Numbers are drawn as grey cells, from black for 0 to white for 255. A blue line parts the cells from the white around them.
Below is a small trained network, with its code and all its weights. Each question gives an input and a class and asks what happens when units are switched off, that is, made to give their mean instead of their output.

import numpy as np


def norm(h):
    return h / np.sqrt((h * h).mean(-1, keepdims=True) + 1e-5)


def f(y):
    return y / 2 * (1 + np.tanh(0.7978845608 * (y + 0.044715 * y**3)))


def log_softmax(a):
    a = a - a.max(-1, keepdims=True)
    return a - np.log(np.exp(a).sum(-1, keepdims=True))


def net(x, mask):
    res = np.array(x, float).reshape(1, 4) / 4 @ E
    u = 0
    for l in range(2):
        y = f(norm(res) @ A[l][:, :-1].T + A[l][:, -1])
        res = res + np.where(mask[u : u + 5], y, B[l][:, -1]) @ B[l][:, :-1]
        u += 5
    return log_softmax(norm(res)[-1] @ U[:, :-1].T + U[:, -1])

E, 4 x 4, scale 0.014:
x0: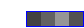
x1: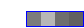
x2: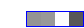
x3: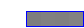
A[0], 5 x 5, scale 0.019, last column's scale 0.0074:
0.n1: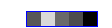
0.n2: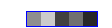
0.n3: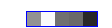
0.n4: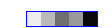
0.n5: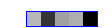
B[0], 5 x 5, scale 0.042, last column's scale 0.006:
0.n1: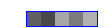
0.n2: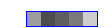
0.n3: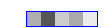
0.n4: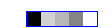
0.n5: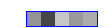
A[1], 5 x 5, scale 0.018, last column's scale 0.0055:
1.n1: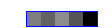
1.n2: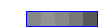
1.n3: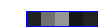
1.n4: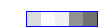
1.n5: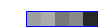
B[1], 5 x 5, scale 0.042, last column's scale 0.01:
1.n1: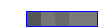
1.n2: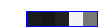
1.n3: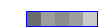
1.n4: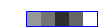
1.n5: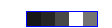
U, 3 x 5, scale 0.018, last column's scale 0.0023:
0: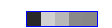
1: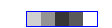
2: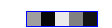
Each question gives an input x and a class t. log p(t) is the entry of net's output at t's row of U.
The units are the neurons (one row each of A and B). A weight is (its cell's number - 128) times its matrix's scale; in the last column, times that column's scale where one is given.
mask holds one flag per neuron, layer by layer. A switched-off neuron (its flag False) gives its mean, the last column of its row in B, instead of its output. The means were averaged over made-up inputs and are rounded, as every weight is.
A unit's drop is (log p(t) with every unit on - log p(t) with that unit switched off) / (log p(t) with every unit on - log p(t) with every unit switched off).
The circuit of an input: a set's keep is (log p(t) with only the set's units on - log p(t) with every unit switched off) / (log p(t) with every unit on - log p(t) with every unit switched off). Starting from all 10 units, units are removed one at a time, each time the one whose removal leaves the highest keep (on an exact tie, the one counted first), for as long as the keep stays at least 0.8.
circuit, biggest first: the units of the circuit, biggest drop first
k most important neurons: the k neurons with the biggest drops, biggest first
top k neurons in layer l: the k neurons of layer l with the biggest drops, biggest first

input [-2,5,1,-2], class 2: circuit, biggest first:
0.n3
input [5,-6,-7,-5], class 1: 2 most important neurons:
0.n4, 0.n3
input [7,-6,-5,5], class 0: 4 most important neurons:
0.n3, 1.n4, 0.n2, 0.n5
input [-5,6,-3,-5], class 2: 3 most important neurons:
0.n2, 0.n3, 1.n3
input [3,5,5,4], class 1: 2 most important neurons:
0.n4, 1.n4
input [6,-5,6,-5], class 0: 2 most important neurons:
0.n3, 1.n3
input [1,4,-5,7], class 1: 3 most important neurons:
0.n4, 0.n3, 0.n5
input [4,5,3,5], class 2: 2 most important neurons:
0.n1, 0.n4
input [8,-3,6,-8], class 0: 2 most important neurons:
0.n3, 1.n3
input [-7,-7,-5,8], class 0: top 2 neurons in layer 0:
0.n3, 0.n2
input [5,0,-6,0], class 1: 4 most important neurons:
0.n4, 0.n1, 0.n3, 1.n3
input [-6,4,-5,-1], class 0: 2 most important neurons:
0.n4, 1.n4
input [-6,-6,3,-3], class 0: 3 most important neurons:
0.n4, 0.n3, 0.n2
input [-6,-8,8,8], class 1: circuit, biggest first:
1.n4
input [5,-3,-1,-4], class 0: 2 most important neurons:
0.n3, 1.n4
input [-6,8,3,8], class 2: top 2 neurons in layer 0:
0.n3, 0.n2
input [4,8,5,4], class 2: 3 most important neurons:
0.n1, 0.n4, 0.n3
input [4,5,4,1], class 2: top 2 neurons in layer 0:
0.n1, 0.n4
